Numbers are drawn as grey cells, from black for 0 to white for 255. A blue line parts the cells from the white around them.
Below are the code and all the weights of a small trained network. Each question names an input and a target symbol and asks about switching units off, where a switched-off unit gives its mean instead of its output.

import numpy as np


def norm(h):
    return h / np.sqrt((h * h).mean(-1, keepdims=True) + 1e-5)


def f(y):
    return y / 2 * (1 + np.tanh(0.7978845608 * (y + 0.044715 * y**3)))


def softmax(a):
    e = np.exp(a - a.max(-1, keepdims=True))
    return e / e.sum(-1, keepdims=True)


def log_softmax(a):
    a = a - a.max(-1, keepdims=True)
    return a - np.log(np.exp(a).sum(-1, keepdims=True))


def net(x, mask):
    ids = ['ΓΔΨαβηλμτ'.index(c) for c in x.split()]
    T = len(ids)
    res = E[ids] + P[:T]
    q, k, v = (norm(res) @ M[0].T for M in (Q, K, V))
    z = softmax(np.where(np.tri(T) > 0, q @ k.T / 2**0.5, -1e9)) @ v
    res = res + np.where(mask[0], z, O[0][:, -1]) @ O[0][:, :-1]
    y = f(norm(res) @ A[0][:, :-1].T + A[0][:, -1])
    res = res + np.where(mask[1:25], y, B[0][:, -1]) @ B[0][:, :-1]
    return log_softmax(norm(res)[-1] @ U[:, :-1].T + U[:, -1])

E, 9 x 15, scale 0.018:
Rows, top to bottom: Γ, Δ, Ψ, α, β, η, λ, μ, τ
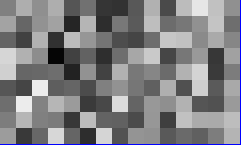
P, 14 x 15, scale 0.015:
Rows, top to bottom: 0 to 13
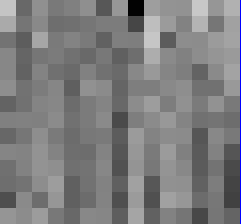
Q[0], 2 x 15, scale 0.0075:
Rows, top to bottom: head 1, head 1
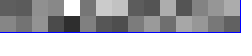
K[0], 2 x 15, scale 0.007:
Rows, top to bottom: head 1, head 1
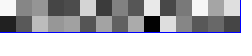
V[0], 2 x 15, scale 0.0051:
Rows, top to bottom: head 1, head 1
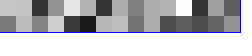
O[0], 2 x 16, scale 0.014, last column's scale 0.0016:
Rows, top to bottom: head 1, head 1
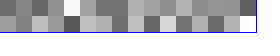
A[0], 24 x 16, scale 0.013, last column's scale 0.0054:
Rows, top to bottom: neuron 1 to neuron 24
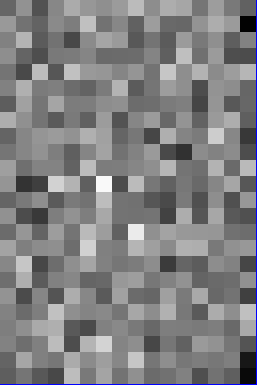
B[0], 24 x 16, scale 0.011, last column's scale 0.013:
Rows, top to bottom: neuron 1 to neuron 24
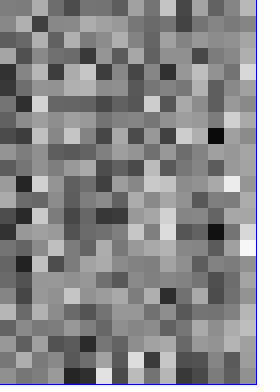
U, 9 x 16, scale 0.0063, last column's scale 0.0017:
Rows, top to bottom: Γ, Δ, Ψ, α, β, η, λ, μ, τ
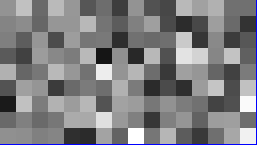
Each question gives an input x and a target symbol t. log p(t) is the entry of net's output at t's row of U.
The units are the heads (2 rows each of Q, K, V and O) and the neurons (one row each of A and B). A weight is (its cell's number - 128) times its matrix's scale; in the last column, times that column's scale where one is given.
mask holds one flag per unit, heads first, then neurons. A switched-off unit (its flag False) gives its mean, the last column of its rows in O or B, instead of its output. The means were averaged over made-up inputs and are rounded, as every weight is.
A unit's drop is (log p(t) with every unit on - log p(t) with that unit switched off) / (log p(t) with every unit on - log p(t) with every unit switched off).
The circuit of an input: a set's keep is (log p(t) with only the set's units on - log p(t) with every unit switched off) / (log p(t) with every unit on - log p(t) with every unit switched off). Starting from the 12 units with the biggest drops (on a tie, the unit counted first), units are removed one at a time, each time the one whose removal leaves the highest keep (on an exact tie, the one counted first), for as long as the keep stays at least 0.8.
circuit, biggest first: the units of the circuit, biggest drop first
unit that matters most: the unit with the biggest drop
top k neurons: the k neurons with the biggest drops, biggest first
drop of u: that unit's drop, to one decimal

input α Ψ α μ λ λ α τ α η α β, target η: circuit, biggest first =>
[head 1; neuron 16; neuron 15]
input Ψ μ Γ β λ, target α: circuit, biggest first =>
[neuron 15]
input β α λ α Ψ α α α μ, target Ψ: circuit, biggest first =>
[head 1; neuron 4]
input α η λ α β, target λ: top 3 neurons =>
[neuron 15; neuron 5; neuron 12]
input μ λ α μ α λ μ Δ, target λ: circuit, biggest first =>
[head 1; neuron 15; neuron 5]
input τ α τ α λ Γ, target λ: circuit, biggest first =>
[head 1; neuron 15]
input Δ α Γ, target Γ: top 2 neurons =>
[neuron 5; neuron 15]
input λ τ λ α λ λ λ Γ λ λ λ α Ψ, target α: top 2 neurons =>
[neuron 9; neuron 5]
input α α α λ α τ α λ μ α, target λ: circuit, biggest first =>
[head 1; neuron 5; neuron 15]
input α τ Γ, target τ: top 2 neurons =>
[neuron 5; neuron 22]
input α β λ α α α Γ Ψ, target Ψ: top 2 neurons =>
[neuron 24; neuron 4]
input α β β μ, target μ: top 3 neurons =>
[neuron 2; neuron 5; neuron 15]
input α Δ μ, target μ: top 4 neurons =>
[neuron 2; neuron 5; neuron 15; neuron 14]
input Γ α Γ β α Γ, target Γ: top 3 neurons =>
[neuron 15; neuron 5; neuron 14]
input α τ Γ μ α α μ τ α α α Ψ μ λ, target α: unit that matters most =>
neuron 7
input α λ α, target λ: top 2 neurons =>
[neuron 5; neuron 15]
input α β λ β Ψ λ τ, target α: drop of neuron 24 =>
0.1
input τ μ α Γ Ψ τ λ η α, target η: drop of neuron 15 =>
0.2
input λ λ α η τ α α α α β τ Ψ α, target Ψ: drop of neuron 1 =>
0.1
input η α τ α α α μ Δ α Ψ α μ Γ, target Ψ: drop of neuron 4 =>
0.2
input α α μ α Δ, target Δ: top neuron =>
[neuron 2]
